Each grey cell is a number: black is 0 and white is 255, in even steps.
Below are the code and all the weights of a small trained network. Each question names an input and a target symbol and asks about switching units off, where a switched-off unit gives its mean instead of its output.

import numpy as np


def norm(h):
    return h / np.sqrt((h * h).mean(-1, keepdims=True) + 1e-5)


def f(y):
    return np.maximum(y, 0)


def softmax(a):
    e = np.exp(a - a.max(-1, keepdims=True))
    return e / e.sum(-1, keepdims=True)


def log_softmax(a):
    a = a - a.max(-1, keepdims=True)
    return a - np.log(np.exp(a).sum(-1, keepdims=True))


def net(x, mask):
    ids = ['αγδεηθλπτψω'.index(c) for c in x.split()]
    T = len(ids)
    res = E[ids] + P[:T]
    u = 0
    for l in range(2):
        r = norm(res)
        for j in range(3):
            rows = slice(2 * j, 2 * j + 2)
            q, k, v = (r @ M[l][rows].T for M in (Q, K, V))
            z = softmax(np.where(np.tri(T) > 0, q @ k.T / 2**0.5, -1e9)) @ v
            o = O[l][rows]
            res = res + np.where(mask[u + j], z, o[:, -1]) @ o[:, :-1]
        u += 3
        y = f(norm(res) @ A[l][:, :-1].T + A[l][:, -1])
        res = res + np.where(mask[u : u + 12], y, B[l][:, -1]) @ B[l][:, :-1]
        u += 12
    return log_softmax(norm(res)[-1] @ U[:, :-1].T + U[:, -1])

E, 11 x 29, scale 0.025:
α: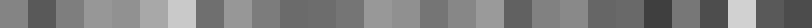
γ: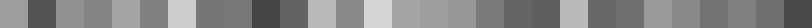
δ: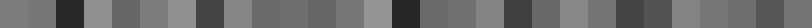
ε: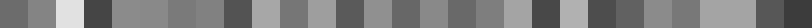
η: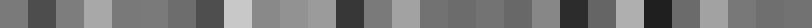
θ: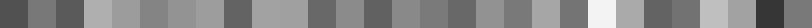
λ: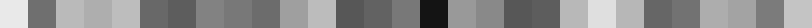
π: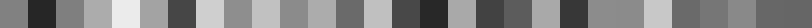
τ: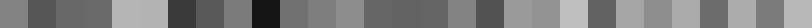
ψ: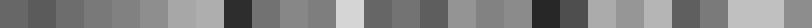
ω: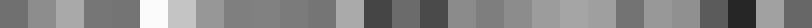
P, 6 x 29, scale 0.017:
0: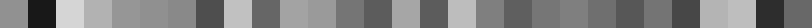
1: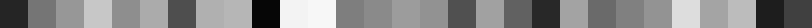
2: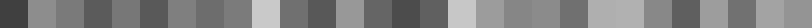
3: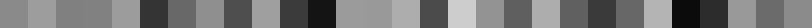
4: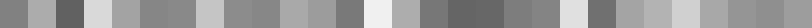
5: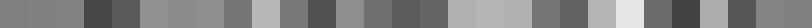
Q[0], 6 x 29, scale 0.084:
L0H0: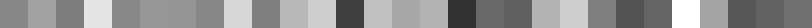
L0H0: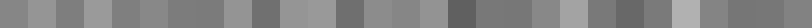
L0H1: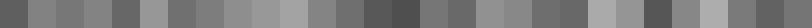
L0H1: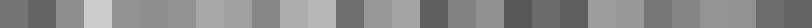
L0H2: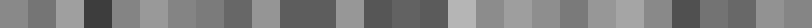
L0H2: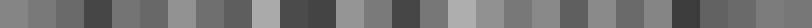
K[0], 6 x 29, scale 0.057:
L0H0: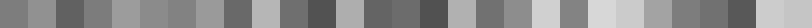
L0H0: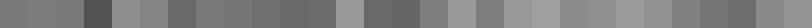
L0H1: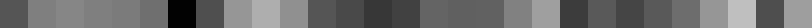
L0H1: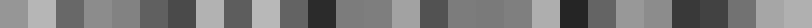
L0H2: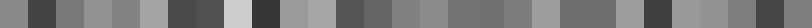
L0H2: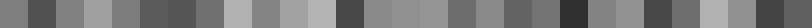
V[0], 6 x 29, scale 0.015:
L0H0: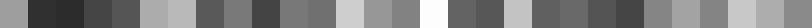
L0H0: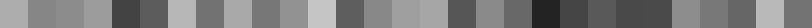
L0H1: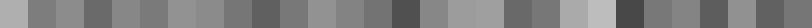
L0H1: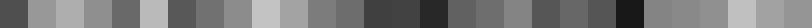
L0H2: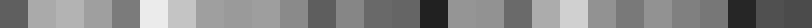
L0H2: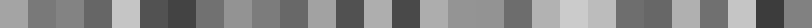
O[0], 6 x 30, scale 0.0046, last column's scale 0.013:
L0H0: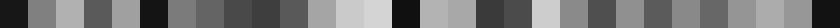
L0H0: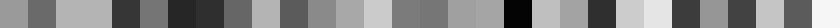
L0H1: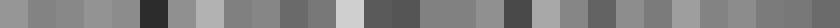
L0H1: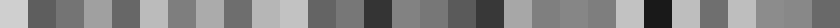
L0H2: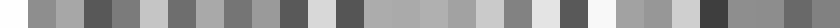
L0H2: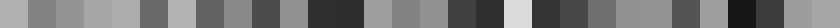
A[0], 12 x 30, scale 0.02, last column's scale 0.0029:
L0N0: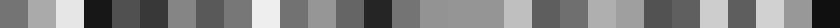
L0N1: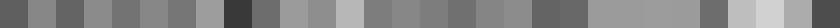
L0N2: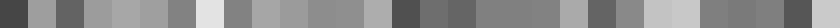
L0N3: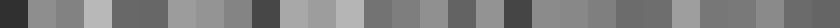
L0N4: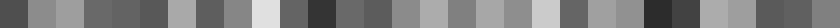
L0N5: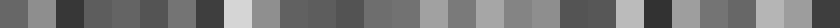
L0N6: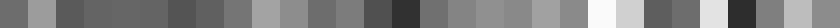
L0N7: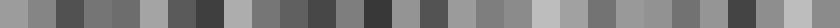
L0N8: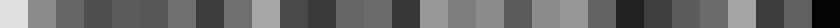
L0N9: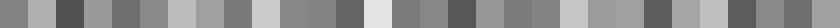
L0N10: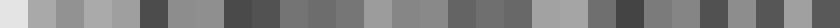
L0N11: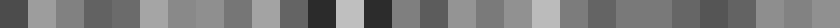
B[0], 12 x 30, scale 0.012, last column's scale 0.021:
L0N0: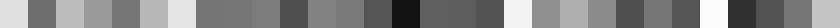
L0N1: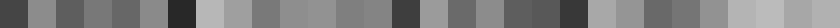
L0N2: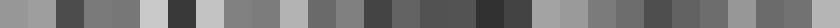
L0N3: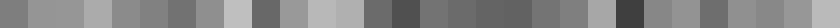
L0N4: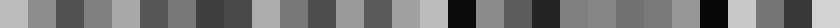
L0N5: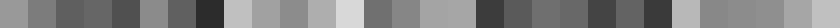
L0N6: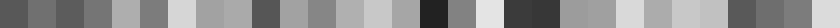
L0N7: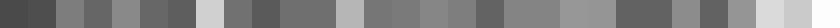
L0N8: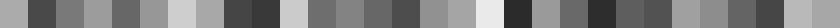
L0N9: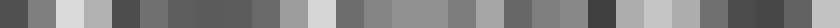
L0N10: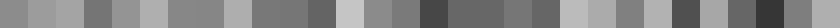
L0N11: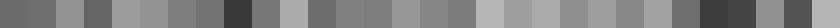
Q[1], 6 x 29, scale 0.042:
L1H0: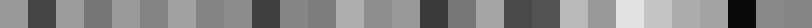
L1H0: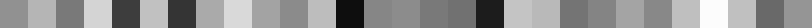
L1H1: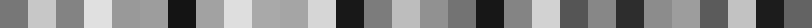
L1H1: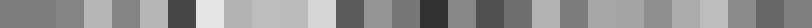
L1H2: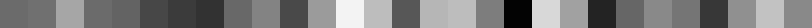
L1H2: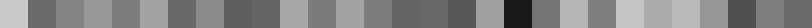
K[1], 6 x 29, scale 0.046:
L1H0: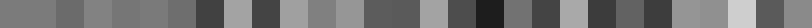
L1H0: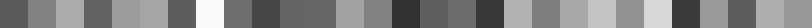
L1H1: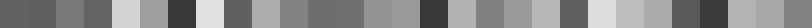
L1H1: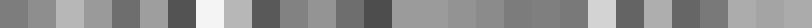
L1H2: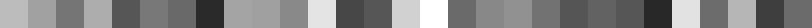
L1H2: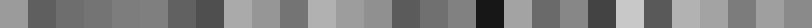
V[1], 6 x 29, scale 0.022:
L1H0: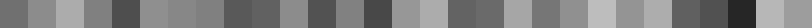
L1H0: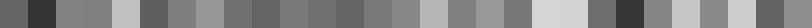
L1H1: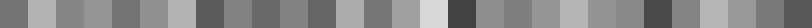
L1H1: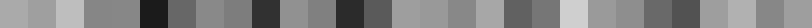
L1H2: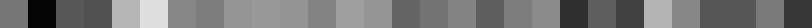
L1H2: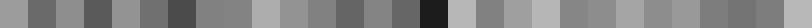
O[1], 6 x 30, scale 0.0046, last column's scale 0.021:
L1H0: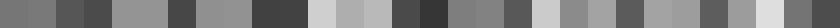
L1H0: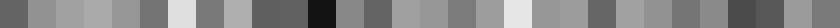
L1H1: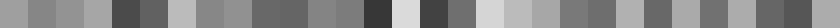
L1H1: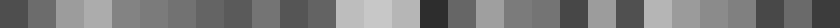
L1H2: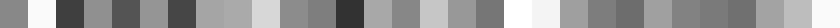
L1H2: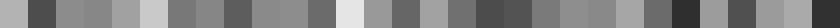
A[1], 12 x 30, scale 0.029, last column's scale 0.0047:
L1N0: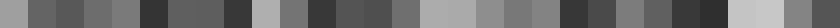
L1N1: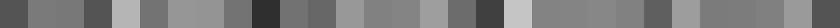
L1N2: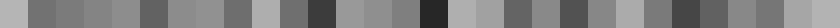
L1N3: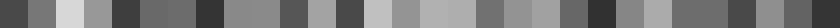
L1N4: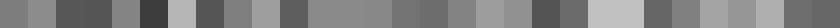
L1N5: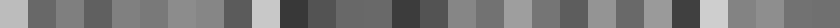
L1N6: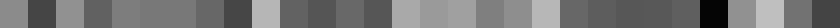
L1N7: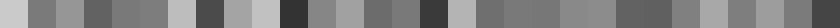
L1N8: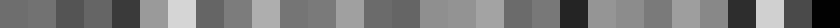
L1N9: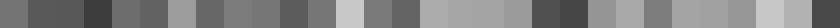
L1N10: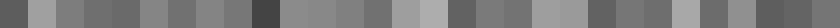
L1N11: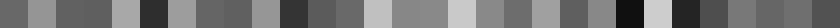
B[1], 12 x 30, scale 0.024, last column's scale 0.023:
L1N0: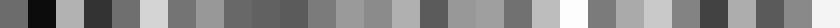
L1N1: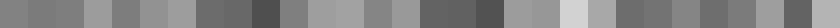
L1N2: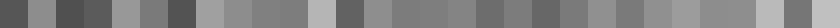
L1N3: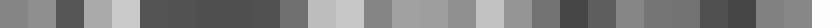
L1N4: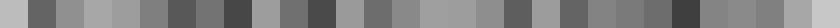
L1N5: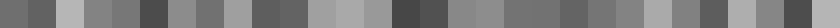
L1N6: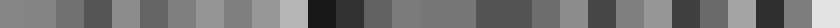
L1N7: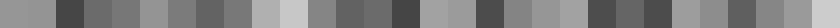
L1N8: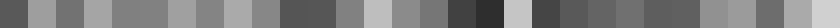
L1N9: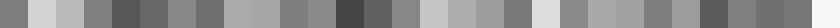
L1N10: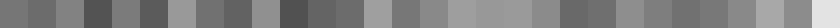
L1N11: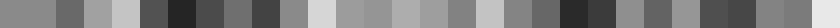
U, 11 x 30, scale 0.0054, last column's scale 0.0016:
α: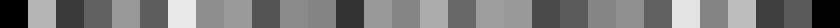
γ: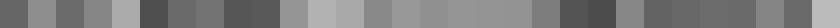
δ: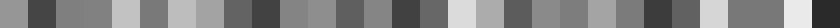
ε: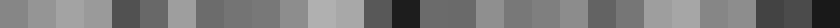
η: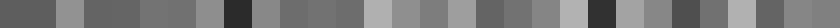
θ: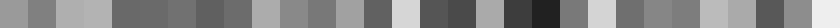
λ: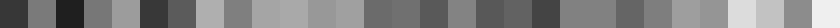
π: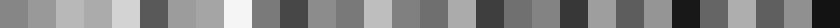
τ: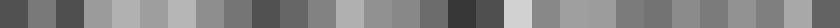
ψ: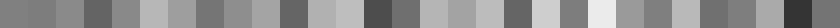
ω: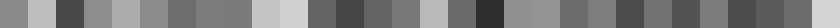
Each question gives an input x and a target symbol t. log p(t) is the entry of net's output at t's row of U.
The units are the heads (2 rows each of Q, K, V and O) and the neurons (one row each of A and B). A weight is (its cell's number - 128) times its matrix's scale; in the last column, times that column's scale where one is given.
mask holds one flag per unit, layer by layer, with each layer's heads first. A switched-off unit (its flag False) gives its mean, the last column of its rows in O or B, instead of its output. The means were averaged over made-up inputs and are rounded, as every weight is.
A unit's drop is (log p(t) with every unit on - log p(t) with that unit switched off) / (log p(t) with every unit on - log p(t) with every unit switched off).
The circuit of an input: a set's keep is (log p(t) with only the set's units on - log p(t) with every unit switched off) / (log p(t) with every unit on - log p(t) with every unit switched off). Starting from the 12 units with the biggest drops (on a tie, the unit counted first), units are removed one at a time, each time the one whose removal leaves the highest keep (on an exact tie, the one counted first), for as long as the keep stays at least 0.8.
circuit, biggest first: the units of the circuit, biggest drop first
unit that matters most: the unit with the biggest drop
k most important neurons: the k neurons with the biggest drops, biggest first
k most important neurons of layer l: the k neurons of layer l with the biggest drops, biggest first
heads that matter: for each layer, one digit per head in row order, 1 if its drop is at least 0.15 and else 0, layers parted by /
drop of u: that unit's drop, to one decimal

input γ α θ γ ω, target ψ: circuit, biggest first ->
L0H2
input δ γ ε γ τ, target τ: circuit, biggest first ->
L1N1, L0H0
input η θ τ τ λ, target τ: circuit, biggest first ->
L0H0, L1N1
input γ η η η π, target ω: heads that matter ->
100 / 000
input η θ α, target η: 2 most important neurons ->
L1N0, L1N6
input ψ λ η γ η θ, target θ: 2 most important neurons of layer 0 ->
L0N6, L0N4
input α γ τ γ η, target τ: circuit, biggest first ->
L0H0, L1N1
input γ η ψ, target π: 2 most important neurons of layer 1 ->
L1N8, L1N5
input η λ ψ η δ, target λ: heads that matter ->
001 / 000
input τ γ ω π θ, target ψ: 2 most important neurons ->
L1N6, L1N8
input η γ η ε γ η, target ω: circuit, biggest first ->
L1N7, L0N0
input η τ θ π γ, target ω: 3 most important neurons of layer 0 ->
L0N7, L0N4, L0N9
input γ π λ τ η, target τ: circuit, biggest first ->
L0H0, L1N9, L1N11
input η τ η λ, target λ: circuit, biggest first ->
L1N2
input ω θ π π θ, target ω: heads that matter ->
100 / 001
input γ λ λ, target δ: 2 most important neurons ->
L0N6, L1N4
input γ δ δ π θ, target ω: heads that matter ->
100 / 011
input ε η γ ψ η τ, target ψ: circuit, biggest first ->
L1N9, L0N7
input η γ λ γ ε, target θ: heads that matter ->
100 / 001
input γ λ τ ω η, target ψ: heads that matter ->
001 / 000
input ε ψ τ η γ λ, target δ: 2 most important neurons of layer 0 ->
L0N6, L0N0
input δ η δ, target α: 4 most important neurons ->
L0N6, L0N8, L1N8, L1N9
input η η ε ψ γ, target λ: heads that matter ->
001 / 000
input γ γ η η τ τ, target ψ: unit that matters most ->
L1N9
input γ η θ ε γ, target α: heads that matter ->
100 / 000
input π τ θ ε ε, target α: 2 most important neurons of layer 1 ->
L1N0, L1N4
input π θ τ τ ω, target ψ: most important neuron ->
L1N8
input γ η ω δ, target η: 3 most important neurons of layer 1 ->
L1N0, L1N3, L1N6
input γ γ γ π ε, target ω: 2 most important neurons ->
L1N0, L0N7
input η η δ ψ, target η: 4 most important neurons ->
L1N0, L1N6, L0N11, L0N6
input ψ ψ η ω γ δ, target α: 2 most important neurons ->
L0N6, L0N8
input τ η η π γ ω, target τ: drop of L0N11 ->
0.1
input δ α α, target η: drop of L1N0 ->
0.3
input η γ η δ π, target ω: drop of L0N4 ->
0.0
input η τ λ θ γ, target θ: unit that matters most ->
L0H0
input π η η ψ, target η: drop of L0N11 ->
0.1
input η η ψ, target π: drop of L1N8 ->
0.4
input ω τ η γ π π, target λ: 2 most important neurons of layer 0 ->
L0N2, L0N0
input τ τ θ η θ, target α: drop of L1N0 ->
0.2
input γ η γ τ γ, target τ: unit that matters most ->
L0H0
